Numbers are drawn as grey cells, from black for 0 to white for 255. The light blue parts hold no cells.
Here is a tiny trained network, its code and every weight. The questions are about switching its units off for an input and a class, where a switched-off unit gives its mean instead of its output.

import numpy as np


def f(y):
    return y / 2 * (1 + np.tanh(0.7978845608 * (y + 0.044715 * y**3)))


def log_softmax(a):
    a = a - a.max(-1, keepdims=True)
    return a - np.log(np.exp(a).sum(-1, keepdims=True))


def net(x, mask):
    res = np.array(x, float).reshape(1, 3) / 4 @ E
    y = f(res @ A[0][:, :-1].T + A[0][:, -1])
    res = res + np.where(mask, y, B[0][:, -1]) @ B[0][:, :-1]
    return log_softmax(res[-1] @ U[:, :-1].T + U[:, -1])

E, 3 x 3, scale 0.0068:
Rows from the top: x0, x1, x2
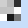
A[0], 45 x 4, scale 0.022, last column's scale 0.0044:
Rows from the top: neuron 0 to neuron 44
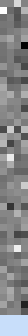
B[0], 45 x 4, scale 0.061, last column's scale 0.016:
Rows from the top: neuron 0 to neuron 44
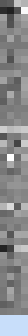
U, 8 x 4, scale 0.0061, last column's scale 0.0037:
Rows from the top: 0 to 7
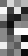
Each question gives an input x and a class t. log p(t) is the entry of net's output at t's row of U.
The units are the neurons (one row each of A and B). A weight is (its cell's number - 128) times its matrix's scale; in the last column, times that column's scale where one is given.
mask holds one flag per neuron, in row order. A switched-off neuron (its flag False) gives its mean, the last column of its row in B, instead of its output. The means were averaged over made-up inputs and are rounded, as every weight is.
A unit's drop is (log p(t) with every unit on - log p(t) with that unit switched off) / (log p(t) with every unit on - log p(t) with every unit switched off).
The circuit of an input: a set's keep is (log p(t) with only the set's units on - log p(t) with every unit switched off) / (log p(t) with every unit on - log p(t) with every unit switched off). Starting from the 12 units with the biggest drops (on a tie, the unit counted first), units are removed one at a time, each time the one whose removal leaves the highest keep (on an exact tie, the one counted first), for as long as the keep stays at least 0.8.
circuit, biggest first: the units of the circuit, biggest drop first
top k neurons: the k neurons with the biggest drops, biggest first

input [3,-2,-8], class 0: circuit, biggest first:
(neuron 22)
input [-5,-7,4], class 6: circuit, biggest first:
(neuron 1; neuron 35)
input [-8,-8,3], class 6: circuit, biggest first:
(neuron 1; neuron 35)
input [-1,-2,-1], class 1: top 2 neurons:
(neuron 1; neuron 35)
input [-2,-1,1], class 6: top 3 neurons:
(neuron 1; neuron 35; neuron 0)
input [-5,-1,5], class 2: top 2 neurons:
(neuron 18; neuron 22)
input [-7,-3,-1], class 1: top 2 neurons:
(neuron 1; neuron 35)
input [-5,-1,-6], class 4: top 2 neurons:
(neuron 20; neuron 29)
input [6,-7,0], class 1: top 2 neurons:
(neuron 18; neuron 33)
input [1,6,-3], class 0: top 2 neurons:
(neuron 22; neuron 1)
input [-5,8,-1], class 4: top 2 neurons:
(neuron 1; neuron 0)
